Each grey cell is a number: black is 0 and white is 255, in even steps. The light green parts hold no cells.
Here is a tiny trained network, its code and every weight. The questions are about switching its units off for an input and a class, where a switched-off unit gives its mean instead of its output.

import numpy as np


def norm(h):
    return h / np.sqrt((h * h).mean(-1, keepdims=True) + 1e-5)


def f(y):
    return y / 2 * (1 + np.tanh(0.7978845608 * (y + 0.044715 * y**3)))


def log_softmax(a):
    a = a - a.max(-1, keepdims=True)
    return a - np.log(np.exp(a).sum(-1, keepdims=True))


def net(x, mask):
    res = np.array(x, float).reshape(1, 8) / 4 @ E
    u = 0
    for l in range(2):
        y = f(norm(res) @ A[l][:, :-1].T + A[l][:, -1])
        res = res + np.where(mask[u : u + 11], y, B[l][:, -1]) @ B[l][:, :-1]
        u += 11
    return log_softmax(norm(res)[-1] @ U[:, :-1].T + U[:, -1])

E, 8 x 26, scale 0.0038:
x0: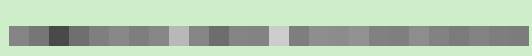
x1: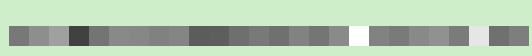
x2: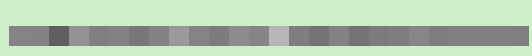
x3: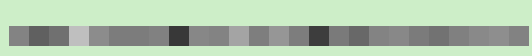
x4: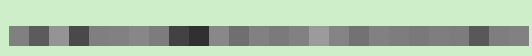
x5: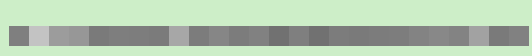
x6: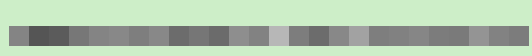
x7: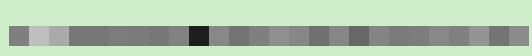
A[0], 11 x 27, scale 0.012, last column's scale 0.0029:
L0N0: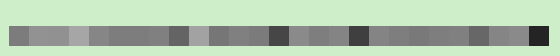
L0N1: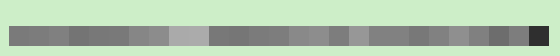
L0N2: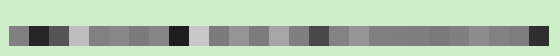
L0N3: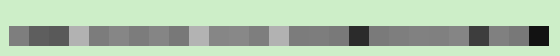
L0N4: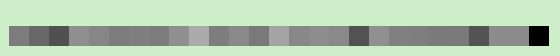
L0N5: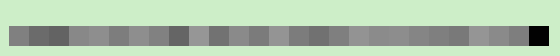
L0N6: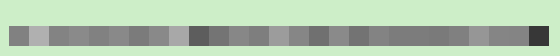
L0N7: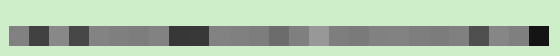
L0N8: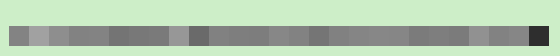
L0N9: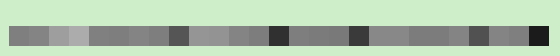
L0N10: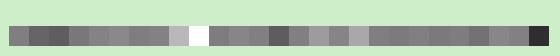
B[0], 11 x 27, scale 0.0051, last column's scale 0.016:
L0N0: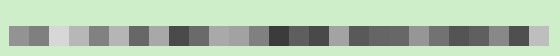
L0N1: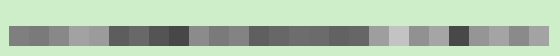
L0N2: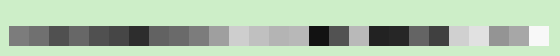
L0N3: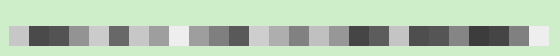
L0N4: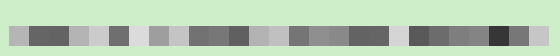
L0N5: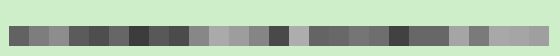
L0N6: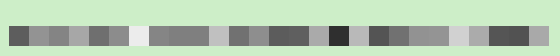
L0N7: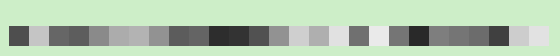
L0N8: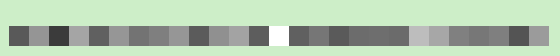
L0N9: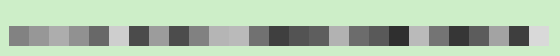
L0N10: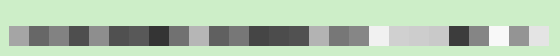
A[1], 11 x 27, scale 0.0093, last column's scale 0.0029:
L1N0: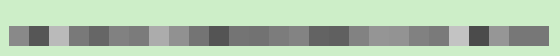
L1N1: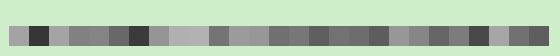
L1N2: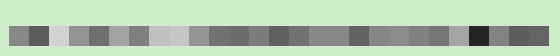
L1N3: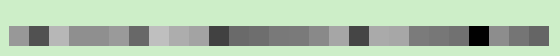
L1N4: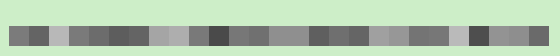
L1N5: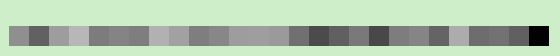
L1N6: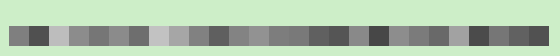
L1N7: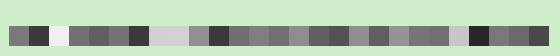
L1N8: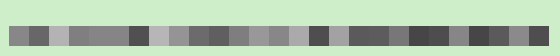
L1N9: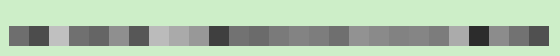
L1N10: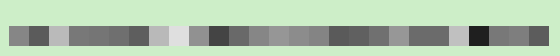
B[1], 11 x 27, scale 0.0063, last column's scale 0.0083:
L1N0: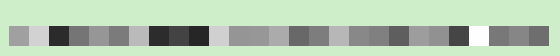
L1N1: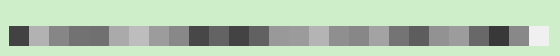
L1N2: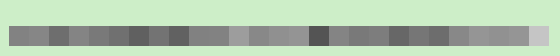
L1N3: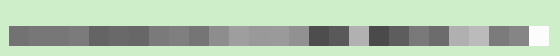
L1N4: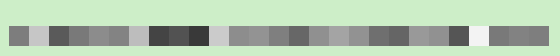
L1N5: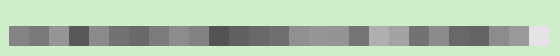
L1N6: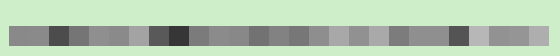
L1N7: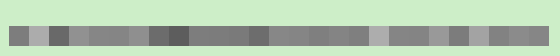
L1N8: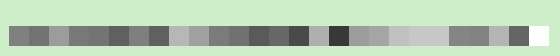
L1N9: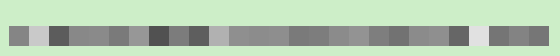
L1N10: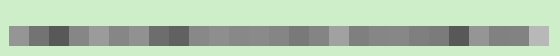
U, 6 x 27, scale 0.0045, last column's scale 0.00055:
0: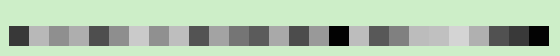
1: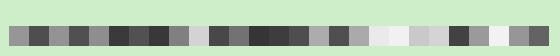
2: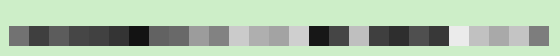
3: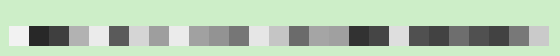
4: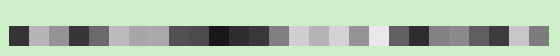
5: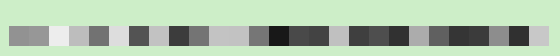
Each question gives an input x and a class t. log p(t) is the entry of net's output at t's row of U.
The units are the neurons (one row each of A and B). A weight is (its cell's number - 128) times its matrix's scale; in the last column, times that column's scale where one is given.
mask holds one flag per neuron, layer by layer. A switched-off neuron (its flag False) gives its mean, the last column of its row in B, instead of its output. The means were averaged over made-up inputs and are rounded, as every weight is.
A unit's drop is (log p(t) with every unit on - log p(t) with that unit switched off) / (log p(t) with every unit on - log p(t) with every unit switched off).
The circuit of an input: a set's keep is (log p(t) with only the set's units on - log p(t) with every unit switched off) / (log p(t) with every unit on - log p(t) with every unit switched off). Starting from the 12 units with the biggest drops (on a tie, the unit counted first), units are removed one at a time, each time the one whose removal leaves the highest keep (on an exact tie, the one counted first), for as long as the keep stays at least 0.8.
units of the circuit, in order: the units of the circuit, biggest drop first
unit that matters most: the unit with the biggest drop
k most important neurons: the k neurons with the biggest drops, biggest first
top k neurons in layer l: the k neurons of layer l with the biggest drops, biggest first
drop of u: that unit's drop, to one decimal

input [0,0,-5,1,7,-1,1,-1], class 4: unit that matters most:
L0N7
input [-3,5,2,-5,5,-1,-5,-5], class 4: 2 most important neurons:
[L0N7; L1N8]
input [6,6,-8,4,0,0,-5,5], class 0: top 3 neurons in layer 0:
[L0N3; L0N2; L0N7]
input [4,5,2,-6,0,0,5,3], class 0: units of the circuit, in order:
[L0N3; L0N2; L0N10; L0N7]
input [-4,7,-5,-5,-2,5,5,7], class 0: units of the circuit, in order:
[L0N2; L0N7; L0N10]
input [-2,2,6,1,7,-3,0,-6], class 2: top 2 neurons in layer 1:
[L1N1; L1N5]
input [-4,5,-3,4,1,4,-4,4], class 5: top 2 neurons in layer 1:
[L1N8; L1N1]
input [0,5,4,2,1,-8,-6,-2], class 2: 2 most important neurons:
[L0N2; L1N1]
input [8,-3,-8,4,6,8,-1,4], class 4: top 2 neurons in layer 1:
[L1N8; L1N3]
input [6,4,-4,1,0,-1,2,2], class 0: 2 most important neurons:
[L0N3; L0N2]
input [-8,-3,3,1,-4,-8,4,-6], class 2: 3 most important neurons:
[L0N2; L0N5; L0N9]
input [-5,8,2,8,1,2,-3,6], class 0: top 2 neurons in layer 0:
[L0N2; L0N3]
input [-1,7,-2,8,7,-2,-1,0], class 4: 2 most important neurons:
[L0N7; L1N3]
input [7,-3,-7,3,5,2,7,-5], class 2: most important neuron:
[L0N2]
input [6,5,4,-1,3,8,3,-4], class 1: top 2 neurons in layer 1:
[L1N1; L1N3]
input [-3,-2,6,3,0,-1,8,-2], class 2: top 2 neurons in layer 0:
[L0N2; L0N5]
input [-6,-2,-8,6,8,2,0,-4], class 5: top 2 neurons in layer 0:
[L0N9; L0N0]
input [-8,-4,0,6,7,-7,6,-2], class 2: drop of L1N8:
0.1
